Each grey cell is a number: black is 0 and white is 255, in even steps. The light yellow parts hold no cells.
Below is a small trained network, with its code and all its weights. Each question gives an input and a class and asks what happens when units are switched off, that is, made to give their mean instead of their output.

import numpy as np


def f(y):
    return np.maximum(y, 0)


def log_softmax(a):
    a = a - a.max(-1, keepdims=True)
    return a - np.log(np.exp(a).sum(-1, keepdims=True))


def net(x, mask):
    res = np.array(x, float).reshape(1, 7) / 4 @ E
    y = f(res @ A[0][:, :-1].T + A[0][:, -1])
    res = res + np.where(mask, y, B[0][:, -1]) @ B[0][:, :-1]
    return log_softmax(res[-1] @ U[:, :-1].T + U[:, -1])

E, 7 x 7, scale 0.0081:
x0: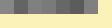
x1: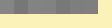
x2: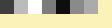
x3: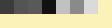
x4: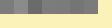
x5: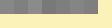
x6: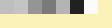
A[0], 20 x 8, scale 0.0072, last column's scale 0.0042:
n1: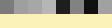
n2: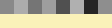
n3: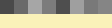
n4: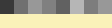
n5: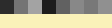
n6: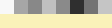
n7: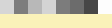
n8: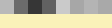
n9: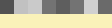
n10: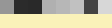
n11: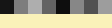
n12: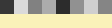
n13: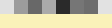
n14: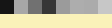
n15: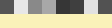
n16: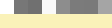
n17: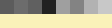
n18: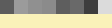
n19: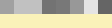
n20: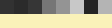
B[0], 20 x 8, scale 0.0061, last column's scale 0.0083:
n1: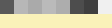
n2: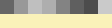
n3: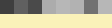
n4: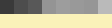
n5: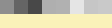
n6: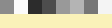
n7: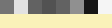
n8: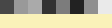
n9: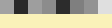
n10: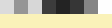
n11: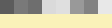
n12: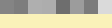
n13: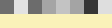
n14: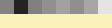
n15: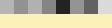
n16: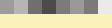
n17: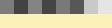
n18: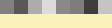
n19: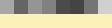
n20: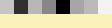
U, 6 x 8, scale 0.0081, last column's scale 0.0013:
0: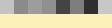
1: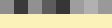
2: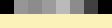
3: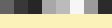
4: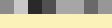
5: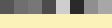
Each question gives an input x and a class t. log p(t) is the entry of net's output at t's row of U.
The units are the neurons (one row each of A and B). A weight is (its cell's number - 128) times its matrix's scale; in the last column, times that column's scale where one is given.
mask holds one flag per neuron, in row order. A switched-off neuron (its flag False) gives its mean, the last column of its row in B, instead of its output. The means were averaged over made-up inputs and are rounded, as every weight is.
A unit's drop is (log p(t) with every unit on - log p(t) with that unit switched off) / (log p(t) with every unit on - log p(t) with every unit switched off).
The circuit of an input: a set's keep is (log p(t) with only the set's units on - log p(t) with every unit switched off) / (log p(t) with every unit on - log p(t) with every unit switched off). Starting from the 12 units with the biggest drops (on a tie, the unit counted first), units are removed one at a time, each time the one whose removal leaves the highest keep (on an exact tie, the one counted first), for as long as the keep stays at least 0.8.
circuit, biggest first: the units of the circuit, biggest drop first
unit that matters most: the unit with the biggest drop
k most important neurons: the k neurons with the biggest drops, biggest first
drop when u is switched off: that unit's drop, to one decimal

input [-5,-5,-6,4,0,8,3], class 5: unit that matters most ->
n8
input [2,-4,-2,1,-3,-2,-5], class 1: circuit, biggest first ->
[n20 n13]
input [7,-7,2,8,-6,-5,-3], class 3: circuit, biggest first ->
[n5 n10]
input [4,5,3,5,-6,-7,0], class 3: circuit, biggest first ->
[n10 n5 n8]
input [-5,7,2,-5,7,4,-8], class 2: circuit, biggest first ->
[n11 n1]
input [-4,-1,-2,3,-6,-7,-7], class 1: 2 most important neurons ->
[n20 n10]
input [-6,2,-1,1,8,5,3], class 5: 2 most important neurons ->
[n20 n7]
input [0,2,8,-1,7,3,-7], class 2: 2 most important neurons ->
[n1 n2]
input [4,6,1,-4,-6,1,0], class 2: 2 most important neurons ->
[n10 n20]
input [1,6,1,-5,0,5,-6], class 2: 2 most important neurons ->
[n1 n11]
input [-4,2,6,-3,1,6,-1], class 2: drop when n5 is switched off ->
0.0
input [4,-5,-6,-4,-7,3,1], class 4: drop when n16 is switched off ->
0.1
